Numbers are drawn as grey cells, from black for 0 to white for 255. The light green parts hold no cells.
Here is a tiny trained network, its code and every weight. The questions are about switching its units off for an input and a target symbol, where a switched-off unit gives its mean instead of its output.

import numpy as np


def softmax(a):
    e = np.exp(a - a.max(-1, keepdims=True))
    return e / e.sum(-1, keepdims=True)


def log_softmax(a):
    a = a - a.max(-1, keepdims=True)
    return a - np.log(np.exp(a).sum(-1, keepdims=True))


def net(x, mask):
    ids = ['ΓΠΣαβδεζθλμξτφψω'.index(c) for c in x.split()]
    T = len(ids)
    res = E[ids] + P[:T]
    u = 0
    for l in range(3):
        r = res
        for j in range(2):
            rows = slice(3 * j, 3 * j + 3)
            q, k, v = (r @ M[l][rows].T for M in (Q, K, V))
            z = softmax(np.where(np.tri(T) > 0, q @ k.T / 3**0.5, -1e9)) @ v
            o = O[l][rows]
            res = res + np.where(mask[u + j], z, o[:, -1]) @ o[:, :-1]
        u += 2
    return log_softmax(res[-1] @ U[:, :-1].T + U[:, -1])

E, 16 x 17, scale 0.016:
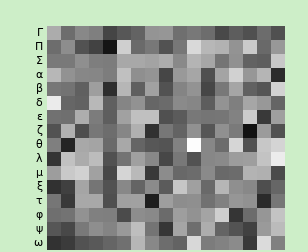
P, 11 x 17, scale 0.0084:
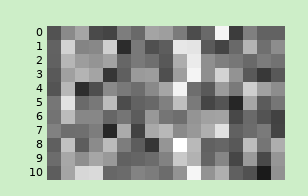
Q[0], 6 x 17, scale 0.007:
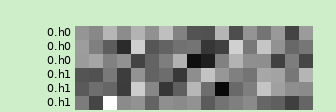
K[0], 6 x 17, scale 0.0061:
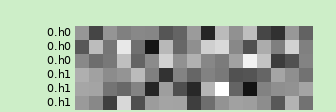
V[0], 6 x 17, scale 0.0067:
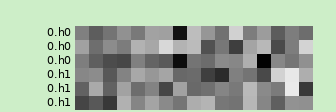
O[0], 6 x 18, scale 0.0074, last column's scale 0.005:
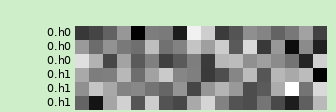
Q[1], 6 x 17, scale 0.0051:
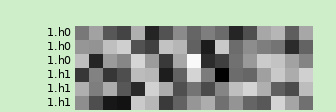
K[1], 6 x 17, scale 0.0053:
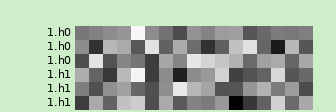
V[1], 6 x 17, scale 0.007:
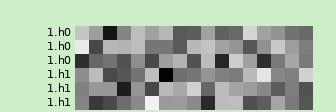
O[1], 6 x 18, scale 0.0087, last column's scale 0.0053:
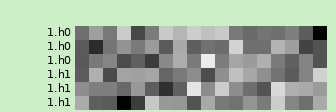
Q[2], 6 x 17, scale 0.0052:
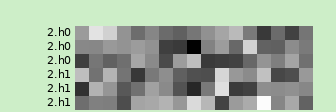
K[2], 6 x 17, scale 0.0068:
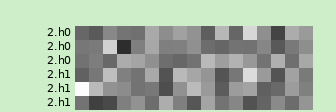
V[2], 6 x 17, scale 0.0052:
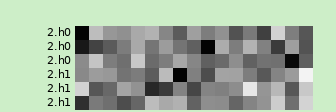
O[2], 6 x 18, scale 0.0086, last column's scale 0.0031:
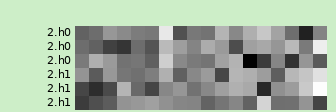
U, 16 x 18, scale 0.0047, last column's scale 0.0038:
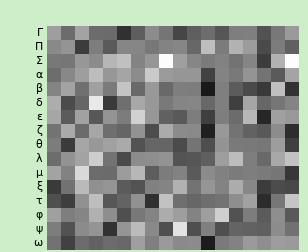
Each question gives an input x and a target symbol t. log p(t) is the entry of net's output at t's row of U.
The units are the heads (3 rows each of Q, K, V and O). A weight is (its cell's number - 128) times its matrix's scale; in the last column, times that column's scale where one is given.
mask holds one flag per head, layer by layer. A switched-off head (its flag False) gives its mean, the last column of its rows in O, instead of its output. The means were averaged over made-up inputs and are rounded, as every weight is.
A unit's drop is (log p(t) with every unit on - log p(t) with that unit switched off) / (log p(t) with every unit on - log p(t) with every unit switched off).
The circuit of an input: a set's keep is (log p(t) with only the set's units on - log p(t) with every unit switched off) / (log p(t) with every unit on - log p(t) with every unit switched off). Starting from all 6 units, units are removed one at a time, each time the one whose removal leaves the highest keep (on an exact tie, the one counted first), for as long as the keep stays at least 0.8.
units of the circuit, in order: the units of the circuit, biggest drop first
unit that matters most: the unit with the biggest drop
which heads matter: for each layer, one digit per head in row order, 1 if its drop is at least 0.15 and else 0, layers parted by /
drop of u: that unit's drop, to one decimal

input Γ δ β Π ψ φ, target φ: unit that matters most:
1.h1
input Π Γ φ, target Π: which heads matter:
10 / 01 / 00
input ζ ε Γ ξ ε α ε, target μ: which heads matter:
10 / 10 / 01
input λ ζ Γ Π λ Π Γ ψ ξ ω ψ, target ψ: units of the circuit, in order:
(1.h1, 1.h0, 0.h1, 2.h0)
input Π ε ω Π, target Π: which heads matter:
10 / 01 / 00
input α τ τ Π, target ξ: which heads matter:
11 / 10 / 11
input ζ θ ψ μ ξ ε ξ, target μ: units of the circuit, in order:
(2.h1, 1.h0, 0.h0)
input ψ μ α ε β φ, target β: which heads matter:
01 / 11 / 11
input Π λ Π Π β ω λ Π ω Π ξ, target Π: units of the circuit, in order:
(1.h1, 0.h0)
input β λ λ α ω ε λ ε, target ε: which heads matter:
10 / 01 / 10
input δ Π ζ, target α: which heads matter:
00 / 10 / 01
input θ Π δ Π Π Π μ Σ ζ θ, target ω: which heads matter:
01 / 11 / 10
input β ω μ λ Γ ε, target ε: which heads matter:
11 / 01 / 10
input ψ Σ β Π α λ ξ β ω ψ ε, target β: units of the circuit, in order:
(1.h1, 2.h0, 0.h1, 2.h1)
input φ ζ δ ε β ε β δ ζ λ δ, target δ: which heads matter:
10 / 10 / 01
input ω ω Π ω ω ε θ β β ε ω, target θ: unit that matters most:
1.h0
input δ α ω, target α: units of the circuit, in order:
(1.h0, 2.h1)
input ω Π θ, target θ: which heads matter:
01 / 11 / 10
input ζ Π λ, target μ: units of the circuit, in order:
(2.h1, 1.h0, 0.h1, 0.h0)
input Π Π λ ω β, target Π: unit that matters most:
1.h1
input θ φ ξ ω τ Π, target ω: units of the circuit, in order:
(2.h0, 1.h0)
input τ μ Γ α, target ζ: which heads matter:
11 / 11 / 01
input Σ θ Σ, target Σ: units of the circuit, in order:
(0.h0, 1.h1)
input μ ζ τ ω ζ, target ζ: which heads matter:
10 / 11 / 00
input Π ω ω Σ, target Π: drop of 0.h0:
0.3
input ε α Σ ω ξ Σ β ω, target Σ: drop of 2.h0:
0.4
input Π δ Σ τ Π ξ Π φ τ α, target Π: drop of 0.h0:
0.3
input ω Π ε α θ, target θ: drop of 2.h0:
0.4
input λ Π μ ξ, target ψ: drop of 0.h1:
0.5
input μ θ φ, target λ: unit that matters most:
0.h1
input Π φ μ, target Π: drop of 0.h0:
0.3
